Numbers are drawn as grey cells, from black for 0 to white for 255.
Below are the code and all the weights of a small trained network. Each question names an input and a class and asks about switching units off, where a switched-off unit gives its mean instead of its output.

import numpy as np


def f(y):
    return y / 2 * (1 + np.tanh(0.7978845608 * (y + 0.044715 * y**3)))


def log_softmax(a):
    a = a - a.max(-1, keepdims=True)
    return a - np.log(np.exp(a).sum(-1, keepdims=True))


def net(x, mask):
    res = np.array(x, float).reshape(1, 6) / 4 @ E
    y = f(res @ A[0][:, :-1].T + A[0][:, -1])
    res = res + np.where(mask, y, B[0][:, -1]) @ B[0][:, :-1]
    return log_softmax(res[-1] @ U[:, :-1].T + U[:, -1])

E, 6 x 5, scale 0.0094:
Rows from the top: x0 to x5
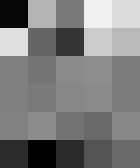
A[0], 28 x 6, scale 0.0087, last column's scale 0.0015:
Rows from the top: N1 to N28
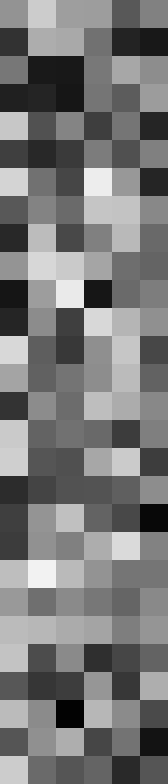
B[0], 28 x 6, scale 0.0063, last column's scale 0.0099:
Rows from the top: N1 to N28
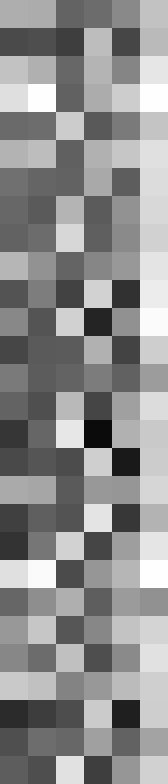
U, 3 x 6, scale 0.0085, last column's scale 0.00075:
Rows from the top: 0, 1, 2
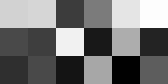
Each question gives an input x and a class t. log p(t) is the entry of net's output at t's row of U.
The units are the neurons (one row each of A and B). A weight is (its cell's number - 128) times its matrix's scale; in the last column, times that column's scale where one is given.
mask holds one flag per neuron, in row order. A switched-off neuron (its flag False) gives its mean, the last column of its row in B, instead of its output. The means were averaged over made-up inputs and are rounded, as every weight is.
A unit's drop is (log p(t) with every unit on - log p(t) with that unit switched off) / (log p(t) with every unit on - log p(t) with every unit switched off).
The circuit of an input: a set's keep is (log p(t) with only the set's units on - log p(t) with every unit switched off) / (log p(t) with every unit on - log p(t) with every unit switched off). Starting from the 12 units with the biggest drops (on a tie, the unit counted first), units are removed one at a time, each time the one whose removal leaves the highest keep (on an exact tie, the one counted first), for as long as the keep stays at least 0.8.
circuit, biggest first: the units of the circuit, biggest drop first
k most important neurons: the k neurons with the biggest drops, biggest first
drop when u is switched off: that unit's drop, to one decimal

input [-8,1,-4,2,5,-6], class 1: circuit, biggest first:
(N16)
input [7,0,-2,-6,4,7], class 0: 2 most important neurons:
(N4 N6)
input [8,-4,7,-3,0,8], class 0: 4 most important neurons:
(N4 N6 N18 N25)
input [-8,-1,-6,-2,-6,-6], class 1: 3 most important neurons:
(N16 N28 N4)
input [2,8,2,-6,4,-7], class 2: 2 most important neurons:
(N26 N17)
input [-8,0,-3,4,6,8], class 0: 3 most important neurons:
(N4 N6 N3)
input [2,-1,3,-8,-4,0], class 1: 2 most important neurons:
(N21 N4)
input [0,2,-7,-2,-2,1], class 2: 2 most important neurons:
(N21 N4)
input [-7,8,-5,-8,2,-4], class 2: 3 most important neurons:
(N17 N26 N13)
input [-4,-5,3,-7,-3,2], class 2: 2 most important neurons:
(N11 N12)
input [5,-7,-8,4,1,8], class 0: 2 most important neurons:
(N4 N6)
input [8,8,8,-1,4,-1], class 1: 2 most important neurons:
(N12 N20)
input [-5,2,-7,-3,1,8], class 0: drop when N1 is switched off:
0.0
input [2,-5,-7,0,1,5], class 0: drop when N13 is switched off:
0.1
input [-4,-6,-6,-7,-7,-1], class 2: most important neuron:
(N11)
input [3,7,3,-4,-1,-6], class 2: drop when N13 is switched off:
0.1
